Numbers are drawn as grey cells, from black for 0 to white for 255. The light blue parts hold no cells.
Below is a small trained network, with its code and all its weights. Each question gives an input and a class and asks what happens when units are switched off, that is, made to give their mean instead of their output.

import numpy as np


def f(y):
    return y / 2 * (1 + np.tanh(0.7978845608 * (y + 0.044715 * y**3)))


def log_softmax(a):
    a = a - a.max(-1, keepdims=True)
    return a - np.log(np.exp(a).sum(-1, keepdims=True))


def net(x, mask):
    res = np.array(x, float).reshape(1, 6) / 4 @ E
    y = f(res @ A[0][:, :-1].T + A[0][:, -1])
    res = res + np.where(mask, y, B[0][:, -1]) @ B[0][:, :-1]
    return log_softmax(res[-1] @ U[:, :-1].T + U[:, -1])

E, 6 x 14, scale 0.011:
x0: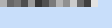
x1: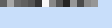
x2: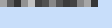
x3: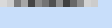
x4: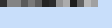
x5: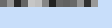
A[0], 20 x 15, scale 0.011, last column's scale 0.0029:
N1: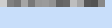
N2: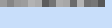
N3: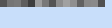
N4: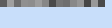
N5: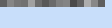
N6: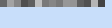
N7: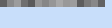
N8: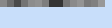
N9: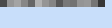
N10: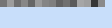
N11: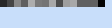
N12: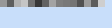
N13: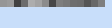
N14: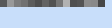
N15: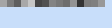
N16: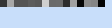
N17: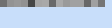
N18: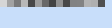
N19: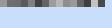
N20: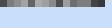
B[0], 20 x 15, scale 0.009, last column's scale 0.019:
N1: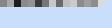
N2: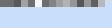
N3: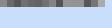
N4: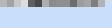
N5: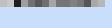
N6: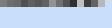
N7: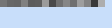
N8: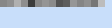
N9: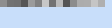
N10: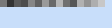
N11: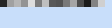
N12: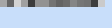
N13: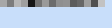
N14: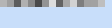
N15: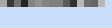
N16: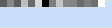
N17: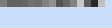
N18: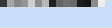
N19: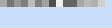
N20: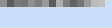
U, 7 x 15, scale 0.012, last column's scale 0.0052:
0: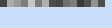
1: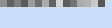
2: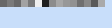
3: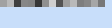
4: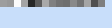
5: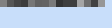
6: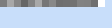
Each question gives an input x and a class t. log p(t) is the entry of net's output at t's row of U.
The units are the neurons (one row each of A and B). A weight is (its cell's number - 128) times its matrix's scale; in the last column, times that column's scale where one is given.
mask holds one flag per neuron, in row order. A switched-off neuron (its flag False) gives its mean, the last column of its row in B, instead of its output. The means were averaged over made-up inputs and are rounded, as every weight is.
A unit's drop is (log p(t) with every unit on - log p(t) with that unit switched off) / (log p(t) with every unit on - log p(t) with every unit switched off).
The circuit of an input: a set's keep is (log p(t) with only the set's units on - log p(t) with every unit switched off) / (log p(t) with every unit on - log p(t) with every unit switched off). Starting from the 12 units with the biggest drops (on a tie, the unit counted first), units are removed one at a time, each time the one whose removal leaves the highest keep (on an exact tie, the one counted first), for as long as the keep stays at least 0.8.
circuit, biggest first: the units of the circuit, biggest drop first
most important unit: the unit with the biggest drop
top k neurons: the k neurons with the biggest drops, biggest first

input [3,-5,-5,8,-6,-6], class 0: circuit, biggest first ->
(N18)
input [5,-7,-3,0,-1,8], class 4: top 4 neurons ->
(N4, N16, N13, N8)
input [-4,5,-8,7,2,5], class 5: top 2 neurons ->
(N17, N6)
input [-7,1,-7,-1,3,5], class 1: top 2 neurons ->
(N9, N20)
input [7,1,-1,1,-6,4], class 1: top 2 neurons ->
(N19, N14)
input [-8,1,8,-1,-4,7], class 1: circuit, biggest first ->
(N10, N20)
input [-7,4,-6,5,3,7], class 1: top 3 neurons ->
(N9, N10, N12)
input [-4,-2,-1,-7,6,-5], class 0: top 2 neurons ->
(N11, N1)
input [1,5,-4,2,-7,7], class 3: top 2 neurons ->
(N1, N12)
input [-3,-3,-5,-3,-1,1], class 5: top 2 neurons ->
(N16, N18)
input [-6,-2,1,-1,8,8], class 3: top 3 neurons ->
(N5, N14, N12)
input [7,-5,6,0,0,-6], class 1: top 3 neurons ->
(N19, N16, N15)
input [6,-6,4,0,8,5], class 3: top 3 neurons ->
(N5, N14, N16)
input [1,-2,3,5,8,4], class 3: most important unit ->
N14
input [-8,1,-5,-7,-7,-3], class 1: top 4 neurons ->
(N20, N9, N18, N10)
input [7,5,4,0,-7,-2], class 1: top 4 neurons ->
(N19, N15, N14, N5)
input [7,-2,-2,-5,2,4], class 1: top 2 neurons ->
(N19, N18)
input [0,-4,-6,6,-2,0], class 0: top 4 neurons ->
(N18, N16, N15, N10)
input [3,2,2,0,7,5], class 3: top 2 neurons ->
(N5, N14)
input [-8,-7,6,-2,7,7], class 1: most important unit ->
N10
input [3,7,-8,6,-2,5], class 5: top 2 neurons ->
(N6, N17)
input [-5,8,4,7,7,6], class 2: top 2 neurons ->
(N16, N11)
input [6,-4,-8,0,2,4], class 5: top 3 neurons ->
(N6, N17, N3)
